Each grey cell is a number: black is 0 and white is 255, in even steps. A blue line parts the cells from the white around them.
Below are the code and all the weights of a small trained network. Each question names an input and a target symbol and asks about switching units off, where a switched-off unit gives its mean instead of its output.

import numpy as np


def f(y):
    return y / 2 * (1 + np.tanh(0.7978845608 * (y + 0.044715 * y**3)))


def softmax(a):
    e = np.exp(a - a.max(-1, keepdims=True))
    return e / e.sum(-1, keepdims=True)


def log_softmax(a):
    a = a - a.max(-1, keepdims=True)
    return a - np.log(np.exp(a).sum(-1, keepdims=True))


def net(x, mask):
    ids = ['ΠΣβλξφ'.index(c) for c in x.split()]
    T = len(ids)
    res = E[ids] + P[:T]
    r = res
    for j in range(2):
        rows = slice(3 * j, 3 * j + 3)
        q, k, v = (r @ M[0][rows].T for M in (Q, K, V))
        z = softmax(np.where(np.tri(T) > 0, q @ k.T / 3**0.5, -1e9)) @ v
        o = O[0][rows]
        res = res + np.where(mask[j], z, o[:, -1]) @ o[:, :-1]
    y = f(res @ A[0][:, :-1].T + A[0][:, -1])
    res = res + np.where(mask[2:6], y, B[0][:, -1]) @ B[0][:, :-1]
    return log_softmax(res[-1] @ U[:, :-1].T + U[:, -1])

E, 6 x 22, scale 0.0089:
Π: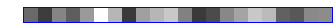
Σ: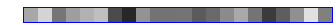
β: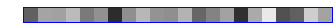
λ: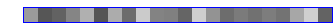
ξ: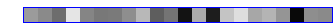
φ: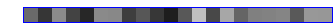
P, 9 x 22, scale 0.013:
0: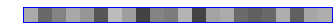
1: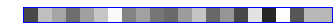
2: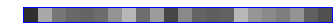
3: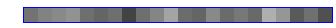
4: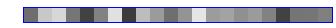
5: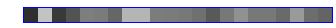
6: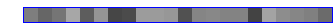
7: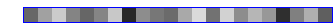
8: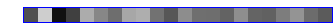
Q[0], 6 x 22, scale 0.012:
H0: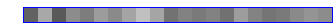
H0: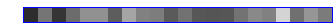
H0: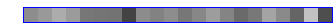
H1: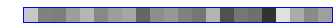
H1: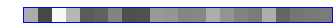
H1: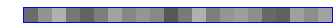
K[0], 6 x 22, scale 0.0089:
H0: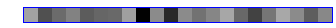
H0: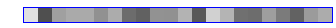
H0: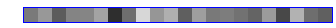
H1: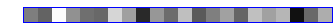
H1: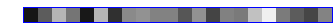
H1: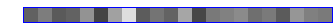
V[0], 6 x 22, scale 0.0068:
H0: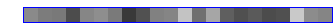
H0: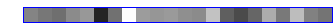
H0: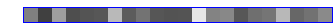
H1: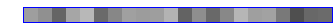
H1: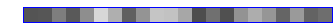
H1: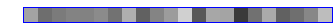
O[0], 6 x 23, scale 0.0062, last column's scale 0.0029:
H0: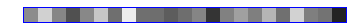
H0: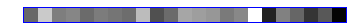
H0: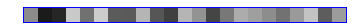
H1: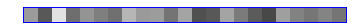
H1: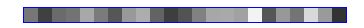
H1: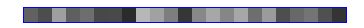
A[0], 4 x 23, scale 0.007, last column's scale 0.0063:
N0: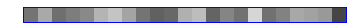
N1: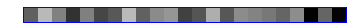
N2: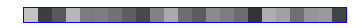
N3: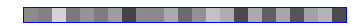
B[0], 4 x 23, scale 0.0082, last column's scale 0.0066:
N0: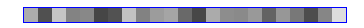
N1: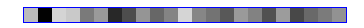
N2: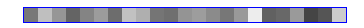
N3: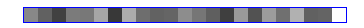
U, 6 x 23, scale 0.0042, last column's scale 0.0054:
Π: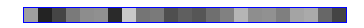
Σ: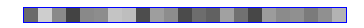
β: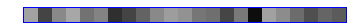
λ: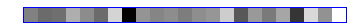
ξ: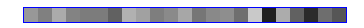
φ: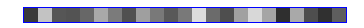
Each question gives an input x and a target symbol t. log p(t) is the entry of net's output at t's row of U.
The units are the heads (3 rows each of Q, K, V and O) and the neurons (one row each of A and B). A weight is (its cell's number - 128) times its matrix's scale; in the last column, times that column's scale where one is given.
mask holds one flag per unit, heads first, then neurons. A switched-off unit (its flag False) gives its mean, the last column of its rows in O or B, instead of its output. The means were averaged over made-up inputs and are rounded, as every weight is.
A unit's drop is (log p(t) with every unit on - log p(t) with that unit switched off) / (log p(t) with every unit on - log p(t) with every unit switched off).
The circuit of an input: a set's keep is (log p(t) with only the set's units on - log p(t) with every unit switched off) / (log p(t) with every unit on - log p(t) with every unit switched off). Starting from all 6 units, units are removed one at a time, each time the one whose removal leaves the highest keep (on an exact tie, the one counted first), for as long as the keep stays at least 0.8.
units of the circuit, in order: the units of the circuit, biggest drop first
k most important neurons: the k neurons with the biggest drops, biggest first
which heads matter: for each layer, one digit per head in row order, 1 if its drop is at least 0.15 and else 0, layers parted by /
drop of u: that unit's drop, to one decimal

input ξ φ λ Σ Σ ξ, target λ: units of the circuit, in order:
[H0, N3]
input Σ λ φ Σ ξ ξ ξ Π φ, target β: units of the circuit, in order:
[N1, H0, H1]
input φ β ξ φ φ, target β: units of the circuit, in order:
[N3, H0]
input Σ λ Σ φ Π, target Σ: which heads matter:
10
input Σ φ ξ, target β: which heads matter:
11
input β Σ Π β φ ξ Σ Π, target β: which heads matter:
10
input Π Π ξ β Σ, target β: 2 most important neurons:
[N3, N2]
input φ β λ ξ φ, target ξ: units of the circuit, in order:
[H1, N0]
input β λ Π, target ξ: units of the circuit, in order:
[H0, N1]
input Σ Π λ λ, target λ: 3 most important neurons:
[N3, N2, N0]
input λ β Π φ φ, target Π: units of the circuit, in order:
[H1, N3]
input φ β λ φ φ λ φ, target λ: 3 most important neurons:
[N3, N0, N2]
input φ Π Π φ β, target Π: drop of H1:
0.9
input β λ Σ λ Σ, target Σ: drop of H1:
0.1
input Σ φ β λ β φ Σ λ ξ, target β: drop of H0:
0.7
